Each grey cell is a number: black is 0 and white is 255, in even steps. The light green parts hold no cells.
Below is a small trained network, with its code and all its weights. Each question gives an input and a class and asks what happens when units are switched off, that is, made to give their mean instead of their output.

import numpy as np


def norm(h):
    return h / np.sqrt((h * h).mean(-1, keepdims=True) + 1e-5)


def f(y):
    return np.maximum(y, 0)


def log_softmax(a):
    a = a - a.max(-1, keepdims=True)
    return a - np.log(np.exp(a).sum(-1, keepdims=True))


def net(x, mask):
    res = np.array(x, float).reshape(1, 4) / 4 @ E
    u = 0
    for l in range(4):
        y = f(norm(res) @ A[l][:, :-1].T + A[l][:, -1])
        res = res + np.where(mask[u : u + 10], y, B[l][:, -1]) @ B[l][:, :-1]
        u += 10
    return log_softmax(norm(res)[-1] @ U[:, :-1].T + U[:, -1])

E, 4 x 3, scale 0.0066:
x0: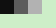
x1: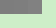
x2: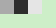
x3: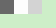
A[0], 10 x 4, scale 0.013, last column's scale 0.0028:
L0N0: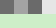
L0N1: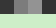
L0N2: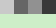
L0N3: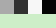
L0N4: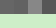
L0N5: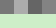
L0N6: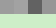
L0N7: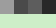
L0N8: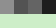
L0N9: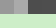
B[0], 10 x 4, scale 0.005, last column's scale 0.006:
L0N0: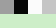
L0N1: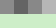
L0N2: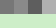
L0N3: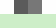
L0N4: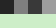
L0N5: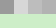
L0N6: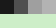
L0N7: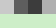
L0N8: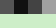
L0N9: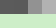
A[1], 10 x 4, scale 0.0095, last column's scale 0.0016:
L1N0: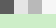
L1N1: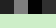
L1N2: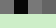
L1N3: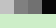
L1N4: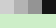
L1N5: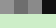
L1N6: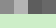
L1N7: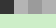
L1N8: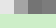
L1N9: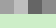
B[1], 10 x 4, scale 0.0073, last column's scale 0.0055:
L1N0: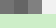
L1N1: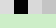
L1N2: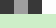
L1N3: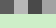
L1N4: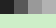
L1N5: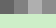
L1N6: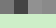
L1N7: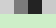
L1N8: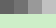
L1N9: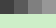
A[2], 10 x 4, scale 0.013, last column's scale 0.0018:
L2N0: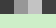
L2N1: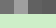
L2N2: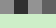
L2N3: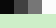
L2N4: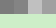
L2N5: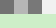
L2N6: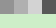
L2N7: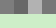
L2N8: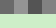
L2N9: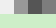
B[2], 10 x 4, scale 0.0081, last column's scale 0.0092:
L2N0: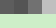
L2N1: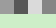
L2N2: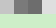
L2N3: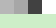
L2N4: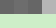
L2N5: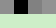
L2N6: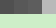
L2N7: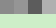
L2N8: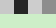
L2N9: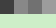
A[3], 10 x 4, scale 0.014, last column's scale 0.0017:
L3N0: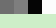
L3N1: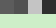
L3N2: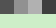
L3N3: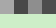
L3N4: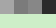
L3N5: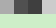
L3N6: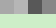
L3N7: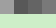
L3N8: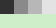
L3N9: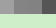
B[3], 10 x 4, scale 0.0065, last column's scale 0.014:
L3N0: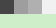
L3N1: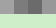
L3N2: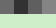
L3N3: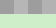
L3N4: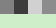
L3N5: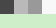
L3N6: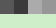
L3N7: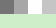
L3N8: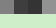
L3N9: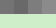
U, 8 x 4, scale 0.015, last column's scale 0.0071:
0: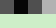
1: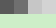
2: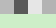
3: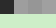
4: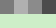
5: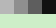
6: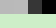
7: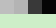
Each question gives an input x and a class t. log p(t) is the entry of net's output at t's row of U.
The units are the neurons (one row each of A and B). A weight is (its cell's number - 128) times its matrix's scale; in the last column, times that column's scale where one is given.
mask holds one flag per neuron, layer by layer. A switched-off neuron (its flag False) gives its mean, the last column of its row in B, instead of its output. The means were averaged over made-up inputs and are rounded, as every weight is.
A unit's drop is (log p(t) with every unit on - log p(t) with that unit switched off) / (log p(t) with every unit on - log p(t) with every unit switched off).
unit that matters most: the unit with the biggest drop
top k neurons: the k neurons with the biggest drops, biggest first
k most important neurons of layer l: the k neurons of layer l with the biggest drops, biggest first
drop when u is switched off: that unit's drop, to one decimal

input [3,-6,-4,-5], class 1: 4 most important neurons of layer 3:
[L3N7 L3N5 L3N0 L3N8]
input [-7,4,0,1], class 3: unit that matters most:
L2N3
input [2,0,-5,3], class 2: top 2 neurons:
[L0N3 L1N7]
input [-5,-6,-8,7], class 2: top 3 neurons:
[L1N7 L2N5 L2N8]
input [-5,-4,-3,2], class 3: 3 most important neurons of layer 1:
[L1N1 L1N4 L1N2]
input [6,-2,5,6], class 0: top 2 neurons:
[L2N3 L1N1]
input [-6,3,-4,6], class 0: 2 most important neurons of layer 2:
[L2N0 L2N2]
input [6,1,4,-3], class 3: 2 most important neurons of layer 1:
[L1N2 L1N1]
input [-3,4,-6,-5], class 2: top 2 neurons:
[L1N1 L0N3]
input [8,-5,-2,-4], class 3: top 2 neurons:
[L1N2 L2N3]
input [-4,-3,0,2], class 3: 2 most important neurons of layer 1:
[L1N1 L1N4]
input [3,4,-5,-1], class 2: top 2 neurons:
[L1N7 L2N6]
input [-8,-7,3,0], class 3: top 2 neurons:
[L1N3 L1N1]
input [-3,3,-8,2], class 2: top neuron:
[L1N7]
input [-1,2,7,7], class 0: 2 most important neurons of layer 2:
[L2N3 L2N6]
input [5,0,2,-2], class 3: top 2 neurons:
[L1N2 L2N3]
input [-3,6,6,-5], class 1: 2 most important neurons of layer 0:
[L0N0 L0N2]
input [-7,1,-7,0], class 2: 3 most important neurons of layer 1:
[L1N1 L1N2 L1N6]
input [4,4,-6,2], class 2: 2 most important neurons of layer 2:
[L2N8 L2N1]
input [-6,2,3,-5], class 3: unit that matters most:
L2N9
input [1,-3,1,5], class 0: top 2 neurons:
[L1N1 L2N3]
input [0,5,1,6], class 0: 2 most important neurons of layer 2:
[L2N3 L2N2]
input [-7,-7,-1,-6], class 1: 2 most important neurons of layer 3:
[L3N0 L3N5]
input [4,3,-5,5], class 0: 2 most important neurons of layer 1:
[L1N2 L1N4]
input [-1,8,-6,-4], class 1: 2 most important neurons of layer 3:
[L3N5 L3N7]
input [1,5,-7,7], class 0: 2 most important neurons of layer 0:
[L0N5 L0N0]
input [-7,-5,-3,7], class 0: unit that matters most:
L0N5
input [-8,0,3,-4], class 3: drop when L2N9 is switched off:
0.2
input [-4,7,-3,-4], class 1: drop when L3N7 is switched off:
0.1
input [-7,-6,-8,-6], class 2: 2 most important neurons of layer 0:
[L0N3 L0N6]
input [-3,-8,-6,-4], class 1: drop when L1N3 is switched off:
-0.1
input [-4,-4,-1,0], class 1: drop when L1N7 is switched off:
0.1
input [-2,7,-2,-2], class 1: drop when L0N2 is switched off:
0.0
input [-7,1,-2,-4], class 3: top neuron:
[L2N9]
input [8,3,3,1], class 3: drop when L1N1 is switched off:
0.2
